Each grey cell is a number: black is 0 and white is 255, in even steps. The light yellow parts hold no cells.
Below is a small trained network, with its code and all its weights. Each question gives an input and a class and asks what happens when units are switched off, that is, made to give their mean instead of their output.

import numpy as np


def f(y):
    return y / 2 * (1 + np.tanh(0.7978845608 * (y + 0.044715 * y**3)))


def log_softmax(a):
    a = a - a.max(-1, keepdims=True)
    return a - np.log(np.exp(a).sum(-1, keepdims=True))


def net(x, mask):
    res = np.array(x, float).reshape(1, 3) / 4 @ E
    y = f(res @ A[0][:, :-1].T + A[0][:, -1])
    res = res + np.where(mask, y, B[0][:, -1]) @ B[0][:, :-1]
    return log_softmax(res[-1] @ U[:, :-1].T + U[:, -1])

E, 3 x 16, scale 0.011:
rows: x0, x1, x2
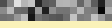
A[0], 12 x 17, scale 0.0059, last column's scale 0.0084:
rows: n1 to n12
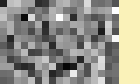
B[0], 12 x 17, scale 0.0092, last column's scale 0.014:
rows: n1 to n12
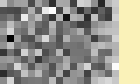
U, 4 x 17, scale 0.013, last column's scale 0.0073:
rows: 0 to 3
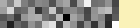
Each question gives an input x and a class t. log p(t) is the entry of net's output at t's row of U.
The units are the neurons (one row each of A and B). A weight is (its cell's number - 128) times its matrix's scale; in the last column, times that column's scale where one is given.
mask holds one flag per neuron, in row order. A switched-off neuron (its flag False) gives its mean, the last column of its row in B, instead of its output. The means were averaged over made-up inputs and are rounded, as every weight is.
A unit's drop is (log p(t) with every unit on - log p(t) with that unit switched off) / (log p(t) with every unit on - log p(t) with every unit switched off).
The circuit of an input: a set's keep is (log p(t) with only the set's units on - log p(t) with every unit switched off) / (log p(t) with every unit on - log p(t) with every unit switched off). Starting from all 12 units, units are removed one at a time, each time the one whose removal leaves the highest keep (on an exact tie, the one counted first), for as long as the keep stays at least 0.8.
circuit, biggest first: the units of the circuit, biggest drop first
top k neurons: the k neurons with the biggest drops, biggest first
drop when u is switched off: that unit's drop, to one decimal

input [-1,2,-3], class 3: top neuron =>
(n11)
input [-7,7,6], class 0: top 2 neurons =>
(n10; n12)
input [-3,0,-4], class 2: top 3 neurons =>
(n3; n6; n1)
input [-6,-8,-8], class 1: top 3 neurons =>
(n9; n12; n11)
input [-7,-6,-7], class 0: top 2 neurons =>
(n10; n9)
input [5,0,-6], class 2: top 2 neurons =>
(n3; n10)
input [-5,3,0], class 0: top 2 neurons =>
(n10; n6)
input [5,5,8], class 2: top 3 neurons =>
(n11; n8; n10)
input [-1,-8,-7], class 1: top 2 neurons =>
(n12; n9)
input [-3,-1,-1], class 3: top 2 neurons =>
(n1; n7)
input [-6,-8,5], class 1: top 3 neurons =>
(n12; n9; n1)
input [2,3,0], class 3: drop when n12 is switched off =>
0.2
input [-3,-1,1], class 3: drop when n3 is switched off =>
0.1
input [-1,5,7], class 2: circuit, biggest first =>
(n11)
